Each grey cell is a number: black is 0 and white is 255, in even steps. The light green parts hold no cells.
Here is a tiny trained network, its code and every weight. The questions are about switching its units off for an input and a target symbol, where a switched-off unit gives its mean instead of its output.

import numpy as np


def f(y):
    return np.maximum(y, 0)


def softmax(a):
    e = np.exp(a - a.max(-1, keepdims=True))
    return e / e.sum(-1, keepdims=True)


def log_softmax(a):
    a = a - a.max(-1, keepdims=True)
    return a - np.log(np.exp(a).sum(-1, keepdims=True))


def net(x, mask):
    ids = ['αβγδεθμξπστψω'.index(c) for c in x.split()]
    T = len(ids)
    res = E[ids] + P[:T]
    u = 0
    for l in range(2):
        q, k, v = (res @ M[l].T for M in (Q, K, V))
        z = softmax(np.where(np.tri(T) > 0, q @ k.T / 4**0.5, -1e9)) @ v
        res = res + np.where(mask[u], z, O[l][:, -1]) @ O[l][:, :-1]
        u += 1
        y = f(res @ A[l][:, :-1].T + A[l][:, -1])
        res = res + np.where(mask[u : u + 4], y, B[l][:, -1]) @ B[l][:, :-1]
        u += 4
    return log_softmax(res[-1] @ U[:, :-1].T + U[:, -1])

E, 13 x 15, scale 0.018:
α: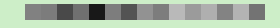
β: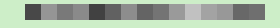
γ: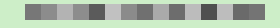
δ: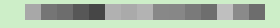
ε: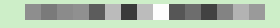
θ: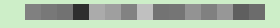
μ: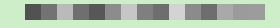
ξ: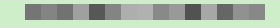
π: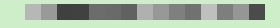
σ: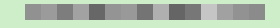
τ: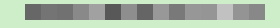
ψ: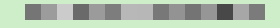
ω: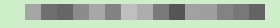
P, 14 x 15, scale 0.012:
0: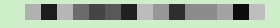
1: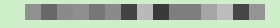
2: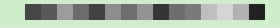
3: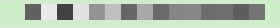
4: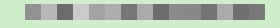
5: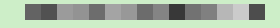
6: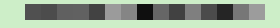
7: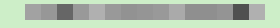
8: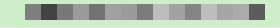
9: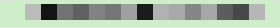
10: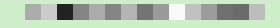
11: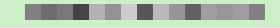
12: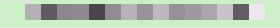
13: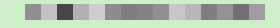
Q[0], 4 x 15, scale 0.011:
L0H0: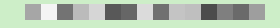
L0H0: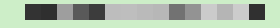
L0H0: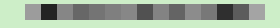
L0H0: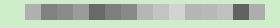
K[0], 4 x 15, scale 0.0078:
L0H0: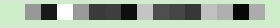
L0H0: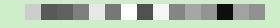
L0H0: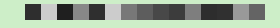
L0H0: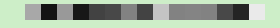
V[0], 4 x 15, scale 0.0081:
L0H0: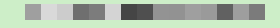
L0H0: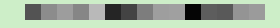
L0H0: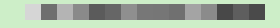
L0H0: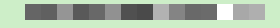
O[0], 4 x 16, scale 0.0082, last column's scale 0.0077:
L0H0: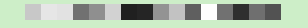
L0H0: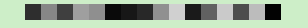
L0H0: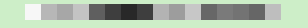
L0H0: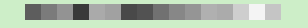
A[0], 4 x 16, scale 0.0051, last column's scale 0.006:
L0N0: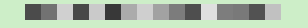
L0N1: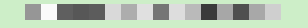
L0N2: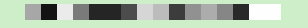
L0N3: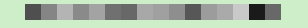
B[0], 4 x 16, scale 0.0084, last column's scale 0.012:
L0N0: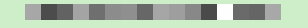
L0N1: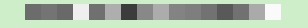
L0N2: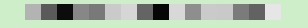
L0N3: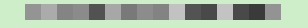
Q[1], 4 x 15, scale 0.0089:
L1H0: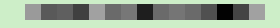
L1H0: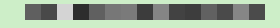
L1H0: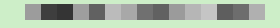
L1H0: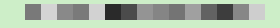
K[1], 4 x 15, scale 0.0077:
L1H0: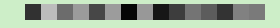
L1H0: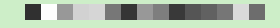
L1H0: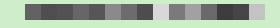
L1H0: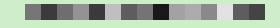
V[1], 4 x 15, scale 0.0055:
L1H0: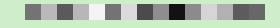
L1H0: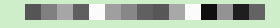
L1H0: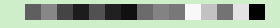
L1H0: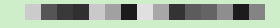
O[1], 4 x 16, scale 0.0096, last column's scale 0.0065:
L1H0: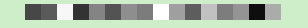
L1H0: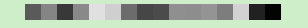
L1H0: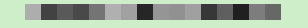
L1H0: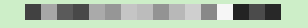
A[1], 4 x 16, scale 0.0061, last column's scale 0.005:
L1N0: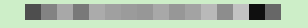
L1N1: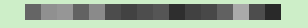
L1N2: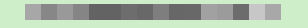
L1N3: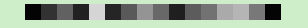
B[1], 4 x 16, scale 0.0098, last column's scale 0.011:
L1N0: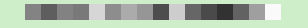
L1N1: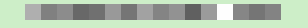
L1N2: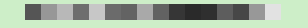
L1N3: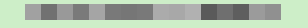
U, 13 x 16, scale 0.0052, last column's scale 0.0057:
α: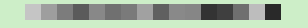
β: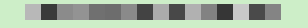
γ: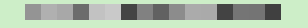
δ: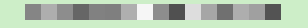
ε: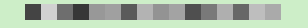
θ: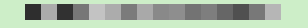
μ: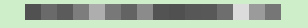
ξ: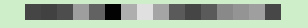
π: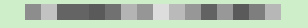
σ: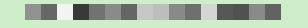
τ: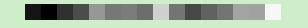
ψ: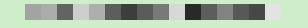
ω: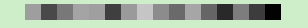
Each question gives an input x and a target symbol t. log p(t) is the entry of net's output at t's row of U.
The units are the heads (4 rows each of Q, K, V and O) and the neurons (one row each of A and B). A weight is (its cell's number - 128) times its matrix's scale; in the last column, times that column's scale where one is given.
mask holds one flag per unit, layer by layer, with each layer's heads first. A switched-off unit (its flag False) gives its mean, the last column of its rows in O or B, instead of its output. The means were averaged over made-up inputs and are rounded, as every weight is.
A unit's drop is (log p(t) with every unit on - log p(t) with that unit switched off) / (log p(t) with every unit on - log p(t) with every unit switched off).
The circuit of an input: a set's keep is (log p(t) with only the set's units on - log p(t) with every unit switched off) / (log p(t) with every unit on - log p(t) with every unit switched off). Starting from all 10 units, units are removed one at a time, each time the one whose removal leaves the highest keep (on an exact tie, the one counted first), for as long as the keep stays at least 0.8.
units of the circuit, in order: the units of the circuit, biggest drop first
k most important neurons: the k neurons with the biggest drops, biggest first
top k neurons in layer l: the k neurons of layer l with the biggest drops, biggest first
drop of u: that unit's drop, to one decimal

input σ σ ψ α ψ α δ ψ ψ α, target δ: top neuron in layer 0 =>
(L0N2)
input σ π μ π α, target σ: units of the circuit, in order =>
(L1H0 L0N2)
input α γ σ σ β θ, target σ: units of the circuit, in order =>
(L1H0 L0H0)
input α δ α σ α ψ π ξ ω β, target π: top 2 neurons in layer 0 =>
(L0N2 L0N1)
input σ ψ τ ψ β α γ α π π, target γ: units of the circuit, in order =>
(L0H0 L0N2 L1H0)
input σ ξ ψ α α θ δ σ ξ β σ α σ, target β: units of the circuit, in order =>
(L1H0 L0H0)
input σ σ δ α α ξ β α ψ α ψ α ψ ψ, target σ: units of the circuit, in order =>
(L0N2 L1H0)
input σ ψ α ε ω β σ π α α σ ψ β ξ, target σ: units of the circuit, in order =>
(L0N2 L1H0)
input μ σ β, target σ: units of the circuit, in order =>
(L0N2 L1H0 L0H0)
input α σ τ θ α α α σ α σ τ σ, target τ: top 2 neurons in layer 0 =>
(L0N2 L0N3)
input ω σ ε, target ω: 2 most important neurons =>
(L1N0 L0N2)
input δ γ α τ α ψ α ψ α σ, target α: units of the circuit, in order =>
(L0N2 L1H0 L0H0 L0N1)
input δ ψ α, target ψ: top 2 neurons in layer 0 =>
(L0N2 L0N3)
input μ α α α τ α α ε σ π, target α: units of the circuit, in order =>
(L0N2 L1H0 L0N1)
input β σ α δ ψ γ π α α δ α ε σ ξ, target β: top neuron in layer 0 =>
(L0N2)
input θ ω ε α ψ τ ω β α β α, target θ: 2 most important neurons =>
(L0N2 L0N0)
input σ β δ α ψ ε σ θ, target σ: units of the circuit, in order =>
(L1H0 L0N2)
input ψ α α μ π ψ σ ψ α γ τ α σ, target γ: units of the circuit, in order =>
(L0H0 L1H0)
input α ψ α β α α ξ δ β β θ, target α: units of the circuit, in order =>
(L0N2 L1H0)
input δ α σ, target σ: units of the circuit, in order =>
(L0N2 L1H0 L0H0)
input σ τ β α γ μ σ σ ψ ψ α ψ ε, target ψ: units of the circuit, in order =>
(L0H0)
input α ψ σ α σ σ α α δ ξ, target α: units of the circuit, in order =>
(L0N2 L1H0 L0N1 L0H0)
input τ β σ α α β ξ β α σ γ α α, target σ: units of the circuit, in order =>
(L1H0 L0H0)
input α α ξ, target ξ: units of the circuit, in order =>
(L0N2 L0H0 L1H0)
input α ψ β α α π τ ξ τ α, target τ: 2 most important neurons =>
(L0N2 L0N1)
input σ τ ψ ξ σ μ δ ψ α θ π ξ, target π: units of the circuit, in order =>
(L0N2 L0H0 L1H0 L0N0)
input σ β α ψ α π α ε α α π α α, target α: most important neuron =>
(L1N2)
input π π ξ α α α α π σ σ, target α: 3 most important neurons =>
(L0N2 L0N1 L1N2)
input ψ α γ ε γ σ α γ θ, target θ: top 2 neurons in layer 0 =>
(L0N2 L0N0)
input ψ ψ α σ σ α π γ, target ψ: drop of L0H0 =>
0.8
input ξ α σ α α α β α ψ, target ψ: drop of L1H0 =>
0.1
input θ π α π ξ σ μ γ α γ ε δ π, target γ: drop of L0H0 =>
0.5
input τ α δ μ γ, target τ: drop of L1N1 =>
0.0
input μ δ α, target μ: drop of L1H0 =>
0.7
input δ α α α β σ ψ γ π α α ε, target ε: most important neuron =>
(L0N1)
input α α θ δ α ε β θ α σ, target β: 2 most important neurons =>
(L0N2 L0N1)
